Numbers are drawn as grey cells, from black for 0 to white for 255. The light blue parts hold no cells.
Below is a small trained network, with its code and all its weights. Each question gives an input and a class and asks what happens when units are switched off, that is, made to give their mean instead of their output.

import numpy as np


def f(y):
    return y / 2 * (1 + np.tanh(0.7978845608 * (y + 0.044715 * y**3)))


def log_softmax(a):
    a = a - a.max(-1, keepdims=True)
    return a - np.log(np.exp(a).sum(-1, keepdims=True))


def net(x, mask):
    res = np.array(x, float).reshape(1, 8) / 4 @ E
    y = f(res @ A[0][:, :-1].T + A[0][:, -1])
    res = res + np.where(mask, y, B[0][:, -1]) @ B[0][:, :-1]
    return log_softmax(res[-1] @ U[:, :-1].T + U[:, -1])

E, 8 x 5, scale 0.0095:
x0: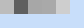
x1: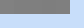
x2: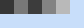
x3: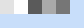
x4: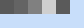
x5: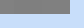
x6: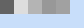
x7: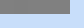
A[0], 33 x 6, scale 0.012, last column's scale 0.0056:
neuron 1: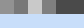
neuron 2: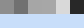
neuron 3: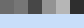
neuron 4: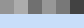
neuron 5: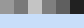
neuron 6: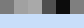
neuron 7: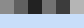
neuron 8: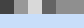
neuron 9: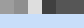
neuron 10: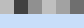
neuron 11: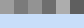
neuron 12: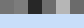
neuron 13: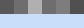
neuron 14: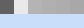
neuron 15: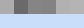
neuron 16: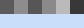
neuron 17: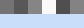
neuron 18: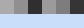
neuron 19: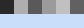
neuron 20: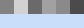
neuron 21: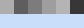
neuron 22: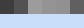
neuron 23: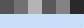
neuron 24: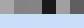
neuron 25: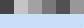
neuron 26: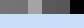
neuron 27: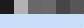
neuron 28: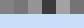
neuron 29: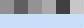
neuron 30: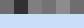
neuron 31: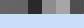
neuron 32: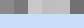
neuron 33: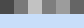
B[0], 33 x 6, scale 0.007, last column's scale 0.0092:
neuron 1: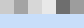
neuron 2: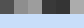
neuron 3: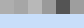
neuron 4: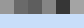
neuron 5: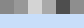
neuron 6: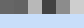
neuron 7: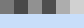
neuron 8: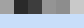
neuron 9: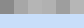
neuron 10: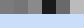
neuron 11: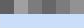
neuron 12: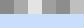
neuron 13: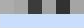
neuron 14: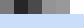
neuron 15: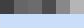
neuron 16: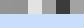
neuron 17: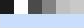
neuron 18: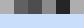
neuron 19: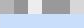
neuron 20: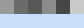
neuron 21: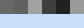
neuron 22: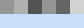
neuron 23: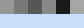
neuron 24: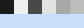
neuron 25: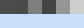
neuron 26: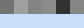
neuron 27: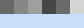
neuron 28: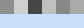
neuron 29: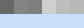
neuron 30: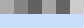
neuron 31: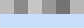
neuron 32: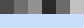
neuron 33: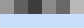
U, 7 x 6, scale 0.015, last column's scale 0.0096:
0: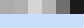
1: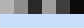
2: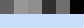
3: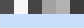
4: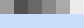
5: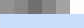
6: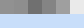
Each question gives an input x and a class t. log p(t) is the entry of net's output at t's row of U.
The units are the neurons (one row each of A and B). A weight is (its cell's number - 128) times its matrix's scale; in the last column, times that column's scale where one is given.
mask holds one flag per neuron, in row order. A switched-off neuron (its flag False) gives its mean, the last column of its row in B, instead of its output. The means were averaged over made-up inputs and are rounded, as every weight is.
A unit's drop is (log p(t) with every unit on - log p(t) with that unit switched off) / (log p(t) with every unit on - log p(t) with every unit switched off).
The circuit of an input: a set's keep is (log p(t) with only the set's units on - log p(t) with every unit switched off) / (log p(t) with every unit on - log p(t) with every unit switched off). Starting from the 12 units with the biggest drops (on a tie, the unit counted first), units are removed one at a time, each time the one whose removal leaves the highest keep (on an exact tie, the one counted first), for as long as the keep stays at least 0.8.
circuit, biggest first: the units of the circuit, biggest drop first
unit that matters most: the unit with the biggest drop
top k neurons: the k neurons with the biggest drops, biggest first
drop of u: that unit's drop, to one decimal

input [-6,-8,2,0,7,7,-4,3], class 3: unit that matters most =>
neuron 17
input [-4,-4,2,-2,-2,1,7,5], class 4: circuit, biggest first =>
[neuron 8; neuron 14; neuron 17]
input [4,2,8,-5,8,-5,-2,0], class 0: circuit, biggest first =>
[neuron 31; neuron 19; neuron 3]
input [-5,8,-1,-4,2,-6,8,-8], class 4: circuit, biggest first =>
[neuron 8; neuron 14]
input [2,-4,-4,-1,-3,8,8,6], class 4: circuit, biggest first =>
[neuron 14; neuron 8]
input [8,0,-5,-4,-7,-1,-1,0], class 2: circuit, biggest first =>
[neuron 10; neuron 2]
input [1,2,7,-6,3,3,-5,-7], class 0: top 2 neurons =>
[neuron 31; neuron 12]
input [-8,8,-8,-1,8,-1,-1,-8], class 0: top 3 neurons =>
[neuron 1; neuron 29; neuron 5]
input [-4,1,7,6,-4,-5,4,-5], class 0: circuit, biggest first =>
[neuron 19; neuron 16]
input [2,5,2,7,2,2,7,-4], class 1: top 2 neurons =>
[neuron 20; neuron 4]
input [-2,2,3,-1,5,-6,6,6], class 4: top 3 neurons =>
[neuron 14; neuron 24; neuron 8]
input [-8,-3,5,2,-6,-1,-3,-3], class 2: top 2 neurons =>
[neuron 27; neuron 7]
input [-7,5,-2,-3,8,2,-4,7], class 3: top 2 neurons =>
[neuron 17; neuron 29]
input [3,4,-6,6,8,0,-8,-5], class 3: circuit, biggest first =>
[neuron 17]
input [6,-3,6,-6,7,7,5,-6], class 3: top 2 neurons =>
[neuron 17; neuron 22]
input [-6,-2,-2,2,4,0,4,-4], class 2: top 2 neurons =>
[neuron 27; neuron 6]
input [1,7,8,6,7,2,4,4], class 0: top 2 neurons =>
[neuron 19; neuron 16]
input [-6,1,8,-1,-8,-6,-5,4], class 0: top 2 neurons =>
[neuron 12; neuron 31]
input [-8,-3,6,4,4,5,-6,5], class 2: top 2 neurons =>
[neuron 27; neuron 7]
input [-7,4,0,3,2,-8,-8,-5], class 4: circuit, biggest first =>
[neuron 7]
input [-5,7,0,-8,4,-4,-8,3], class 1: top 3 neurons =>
[neuron 30; neuron 22; neuron 13]
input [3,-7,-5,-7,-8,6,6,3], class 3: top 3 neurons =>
[neuron 24; neuron 28; neuron 9]
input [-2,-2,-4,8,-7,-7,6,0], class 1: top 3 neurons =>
[neuron 20; neuron 4; neuron 14]
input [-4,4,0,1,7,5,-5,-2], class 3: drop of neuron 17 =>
0.8
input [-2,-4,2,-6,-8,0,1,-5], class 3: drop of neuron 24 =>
0.4
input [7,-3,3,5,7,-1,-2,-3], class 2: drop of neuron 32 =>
0.2
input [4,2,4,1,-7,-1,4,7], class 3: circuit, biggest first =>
[neuron 24]
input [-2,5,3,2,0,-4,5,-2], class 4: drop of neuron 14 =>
0.2
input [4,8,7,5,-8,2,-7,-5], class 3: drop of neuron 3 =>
-0.1
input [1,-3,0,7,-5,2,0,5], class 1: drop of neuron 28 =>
0.0
